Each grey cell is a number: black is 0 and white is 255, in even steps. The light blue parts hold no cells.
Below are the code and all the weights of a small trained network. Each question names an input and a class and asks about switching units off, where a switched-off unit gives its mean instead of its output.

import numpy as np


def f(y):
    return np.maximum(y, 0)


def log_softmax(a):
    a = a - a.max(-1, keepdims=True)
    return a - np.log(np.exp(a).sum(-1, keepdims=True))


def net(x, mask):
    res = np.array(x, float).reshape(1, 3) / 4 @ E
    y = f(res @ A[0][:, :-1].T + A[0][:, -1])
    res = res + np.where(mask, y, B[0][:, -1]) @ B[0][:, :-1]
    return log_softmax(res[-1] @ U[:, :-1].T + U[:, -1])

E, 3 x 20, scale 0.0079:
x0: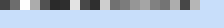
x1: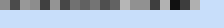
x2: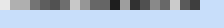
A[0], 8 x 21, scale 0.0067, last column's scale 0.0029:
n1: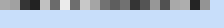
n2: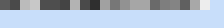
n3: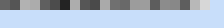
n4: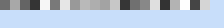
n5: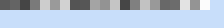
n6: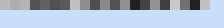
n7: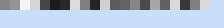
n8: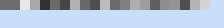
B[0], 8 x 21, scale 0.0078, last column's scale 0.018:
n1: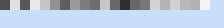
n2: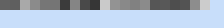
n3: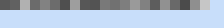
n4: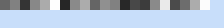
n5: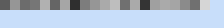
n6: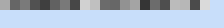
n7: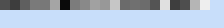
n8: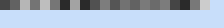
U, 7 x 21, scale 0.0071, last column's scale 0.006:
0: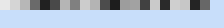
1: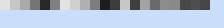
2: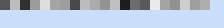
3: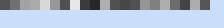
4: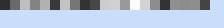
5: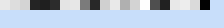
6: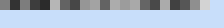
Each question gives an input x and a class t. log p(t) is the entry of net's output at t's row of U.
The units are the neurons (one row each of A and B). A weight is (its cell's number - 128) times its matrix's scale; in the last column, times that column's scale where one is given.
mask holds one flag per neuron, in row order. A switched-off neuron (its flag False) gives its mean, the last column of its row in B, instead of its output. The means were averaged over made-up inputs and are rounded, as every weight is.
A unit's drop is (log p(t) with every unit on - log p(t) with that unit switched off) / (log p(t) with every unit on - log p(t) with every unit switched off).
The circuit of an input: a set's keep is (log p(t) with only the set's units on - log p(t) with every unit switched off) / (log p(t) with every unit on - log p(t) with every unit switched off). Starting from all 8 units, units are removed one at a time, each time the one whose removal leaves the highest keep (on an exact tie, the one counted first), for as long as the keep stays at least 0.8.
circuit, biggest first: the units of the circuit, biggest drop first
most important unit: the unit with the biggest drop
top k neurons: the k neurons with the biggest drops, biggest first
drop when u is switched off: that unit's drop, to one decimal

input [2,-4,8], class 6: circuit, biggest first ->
n7; n6
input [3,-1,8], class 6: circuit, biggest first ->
n6
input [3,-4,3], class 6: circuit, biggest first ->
n6; n1
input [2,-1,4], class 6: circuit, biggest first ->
n1; n6
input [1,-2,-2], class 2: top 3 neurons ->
n8; n2; n3
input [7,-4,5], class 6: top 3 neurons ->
n6; n1; n7
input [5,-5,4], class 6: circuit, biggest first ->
n6; n1
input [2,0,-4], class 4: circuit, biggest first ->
n4; n7
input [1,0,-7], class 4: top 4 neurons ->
n4; n1; n7; n6
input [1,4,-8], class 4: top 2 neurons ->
n4; n7
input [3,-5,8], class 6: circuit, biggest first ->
n6; n7
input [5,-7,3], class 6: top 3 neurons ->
n6; n7; n1
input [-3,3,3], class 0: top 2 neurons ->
n4; n7
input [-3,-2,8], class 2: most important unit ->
n1
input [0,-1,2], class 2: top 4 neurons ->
n8; n2; n3; n7
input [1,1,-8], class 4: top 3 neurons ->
n4; n1; n7
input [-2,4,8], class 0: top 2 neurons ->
n4; n6
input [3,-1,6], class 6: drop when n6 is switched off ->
0.3
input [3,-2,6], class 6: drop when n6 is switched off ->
0.4
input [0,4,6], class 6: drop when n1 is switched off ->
0.1
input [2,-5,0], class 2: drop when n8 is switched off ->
0.2
